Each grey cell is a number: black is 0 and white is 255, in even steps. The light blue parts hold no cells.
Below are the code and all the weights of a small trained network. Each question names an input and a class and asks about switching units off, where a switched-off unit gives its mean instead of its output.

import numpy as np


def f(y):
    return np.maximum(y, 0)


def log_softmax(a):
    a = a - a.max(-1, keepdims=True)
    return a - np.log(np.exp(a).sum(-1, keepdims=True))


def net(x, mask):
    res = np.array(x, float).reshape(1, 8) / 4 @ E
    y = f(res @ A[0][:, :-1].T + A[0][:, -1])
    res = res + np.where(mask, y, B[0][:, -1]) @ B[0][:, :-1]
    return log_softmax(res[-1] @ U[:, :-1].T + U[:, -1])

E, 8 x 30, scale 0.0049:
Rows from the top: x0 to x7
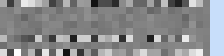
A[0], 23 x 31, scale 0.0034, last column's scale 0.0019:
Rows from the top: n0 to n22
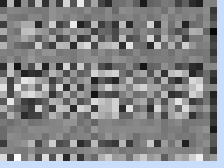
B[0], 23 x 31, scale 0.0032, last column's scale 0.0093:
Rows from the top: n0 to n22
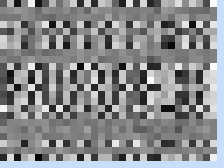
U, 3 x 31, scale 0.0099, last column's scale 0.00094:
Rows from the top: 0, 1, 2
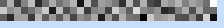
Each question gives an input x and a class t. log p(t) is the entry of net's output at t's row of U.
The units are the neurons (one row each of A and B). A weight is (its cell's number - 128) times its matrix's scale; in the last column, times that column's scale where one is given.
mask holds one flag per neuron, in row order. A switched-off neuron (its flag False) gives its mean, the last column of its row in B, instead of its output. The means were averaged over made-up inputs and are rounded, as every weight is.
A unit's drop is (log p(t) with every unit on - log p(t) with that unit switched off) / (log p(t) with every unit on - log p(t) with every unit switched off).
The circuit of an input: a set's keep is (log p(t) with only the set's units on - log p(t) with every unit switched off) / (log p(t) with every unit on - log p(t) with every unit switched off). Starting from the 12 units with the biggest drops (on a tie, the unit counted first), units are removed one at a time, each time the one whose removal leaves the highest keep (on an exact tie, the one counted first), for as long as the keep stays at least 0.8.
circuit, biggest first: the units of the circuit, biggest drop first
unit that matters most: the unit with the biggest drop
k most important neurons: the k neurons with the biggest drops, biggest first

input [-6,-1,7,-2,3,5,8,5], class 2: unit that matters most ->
n10
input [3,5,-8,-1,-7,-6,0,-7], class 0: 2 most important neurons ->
(n9 n0)
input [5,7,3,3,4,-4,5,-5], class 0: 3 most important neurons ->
(n9 n0 n10)
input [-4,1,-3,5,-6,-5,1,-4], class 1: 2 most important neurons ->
(n3 n22)
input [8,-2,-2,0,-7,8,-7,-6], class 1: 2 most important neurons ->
(n15 n6)
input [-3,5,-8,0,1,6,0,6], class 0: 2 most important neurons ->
(n22 n12)
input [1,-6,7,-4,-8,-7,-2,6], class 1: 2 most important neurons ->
(n3 n20)
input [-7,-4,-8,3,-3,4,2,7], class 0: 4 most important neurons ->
(n22 n12 n11 n13)
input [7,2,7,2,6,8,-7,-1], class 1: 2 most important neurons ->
(n15 n6)
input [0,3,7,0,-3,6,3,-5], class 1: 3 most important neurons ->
(n15 n6 n22)
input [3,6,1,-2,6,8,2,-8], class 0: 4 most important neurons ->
(n9 n0 n3 n20)
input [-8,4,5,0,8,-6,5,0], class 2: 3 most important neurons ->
(n10 n14 n16)
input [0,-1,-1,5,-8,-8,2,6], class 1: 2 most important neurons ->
(n3 n20)
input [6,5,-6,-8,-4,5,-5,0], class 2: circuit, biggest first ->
(n11)
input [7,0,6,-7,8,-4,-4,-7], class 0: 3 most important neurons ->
(n9 n0 n10)
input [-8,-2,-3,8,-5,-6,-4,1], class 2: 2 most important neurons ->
(n10 n14)
